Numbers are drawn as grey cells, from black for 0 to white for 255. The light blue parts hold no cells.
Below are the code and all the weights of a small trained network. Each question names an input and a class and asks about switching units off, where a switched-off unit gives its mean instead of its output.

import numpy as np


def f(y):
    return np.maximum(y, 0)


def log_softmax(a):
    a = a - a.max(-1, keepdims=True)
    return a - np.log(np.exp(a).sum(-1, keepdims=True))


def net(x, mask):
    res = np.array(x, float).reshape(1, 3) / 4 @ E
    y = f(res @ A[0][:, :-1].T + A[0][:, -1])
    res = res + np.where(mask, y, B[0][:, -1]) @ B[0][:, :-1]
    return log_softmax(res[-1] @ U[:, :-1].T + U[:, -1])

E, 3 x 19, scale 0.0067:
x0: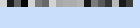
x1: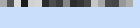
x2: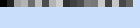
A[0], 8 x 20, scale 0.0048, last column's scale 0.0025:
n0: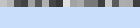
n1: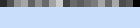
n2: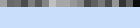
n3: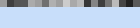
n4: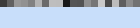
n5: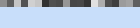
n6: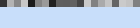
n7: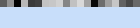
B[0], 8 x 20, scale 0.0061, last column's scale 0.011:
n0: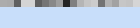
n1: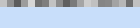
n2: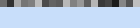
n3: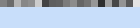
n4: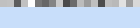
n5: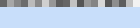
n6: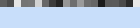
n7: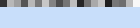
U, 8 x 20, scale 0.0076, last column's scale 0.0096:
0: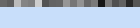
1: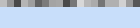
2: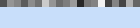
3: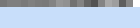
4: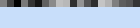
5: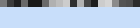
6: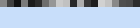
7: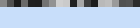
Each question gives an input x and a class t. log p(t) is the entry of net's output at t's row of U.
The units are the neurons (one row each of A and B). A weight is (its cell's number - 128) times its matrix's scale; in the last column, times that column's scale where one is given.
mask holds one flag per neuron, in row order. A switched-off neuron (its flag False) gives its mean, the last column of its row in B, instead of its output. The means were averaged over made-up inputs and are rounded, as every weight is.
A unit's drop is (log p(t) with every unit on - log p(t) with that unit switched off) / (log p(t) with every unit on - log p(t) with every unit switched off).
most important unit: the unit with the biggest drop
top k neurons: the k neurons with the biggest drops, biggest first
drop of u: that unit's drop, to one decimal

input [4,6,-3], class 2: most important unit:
n5
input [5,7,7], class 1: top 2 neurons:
(n4, n7)
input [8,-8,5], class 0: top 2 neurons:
(n3, n2)
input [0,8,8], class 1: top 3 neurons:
(n4, n7, n1)
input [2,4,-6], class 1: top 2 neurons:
(n0, n7)
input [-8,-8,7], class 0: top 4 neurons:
(n6, n5, n0, n4)
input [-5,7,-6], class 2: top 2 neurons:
(n5, n4)
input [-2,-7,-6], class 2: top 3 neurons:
(n7, n4, n1)
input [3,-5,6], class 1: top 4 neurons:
(n4, n1, n5, n6)
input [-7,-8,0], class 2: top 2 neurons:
(n7, n3)
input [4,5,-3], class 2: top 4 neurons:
(n5, n6, n4, n1)
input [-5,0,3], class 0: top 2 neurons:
(n6, n0)
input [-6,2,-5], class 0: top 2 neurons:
(n6, n4)
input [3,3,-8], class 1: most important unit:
n0
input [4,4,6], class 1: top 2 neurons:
(n4, n6)
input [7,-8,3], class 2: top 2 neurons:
(n7, n6)
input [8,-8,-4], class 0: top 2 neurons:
(n3, n2)
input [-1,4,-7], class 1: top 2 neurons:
(n0, n7)
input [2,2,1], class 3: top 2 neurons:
(n7, n6)
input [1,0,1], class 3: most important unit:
n6
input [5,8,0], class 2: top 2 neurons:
(n5, n6)
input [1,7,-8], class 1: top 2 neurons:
(n0, n7)
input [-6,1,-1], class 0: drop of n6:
0.4
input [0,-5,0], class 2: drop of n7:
0.3
